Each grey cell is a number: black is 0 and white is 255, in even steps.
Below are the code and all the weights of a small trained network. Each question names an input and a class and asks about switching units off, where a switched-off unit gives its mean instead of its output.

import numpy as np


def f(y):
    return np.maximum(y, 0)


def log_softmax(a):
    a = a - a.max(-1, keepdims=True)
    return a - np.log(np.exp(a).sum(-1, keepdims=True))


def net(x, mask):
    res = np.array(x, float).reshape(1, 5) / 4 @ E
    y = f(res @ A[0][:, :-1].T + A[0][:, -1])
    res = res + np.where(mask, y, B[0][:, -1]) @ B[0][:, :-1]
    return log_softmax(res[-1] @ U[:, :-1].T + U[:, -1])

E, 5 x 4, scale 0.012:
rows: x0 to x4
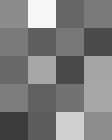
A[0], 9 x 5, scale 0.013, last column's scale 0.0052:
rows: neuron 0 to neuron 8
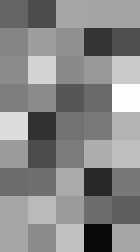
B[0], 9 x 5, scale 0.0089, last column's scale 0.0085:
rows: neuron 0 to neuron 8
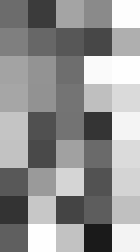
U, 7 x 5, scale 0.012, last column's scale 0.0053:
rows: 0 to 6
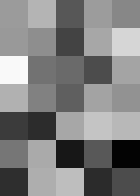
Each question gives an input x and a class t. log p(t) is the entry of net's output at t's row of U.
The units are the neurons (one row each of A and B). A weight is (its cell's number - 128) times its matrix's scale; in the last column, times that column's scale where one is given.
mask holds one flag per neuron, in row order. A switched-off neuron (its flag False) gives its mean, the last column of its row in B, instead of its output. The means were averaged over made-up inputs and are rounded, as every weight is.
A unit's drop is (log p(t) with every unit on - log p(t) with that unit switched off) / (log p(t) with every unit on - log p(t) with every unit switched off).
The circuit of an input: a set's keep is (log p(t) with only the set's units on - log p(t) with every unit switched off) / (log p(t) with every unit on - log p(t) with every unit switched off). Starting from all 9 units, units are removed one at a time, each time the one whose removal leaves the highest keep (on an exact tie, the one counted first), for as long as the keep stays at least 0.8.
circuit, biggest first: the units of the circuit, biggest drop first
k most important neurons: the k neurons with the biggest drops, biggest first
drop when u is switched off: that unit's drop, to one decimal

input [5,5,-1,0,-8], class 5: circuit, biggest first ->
neuron 7
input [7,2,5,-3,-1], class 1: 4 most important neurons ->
neuron 2; neuron 8; neuron 6; neuron 3
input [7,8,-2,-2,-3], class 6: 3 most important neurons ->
neuron 8; neuron 6; neuron 4
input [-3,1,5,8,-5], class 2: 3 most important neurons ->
neuron 4; neuron 5; neuron 2
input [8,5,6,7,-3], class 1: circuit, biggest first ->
neuron 8; neuron 2
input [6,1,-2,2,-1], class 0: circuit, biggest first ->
neuron 2; neuron 4
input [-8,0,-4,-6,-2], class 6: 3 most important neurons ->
neuron 8; neuron 6; neuron 2
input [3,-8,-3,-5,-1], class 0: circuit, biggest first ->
neuron 2; neuron 7
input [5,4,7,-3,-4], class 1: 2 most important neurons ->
neuron 2; neuron 8
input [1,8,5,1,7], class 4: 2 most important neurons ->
neuron 8; neuron 7
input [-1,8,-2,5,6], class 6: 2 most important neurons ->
neuron 6; neuron 2
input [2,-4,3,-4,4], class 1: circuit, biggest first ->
neuron 8; neuron 6
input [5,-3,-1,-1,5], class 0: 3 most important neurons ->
neuron 2; neuron 0; neuron 6
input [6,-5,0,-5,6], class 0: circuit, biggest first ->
neuron 2
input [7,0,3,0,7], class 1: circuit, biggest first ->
neuron 8; neuron 2
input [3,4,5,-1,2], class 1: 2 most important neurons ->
neuron 8; neuron 6
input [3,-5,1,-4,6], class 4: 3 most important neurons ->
neuron 8; neuron 4; neuron 3
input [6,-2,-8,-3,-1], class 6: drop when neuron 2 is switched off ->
0.0
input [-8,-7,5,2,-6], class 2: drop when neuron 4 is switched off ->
0.2
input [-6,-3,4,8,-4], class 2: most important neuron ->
neuron 4
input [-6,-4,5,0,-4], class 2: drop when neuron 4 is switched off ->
0.2
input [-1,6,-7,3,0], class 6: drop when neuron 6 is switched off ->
0.1
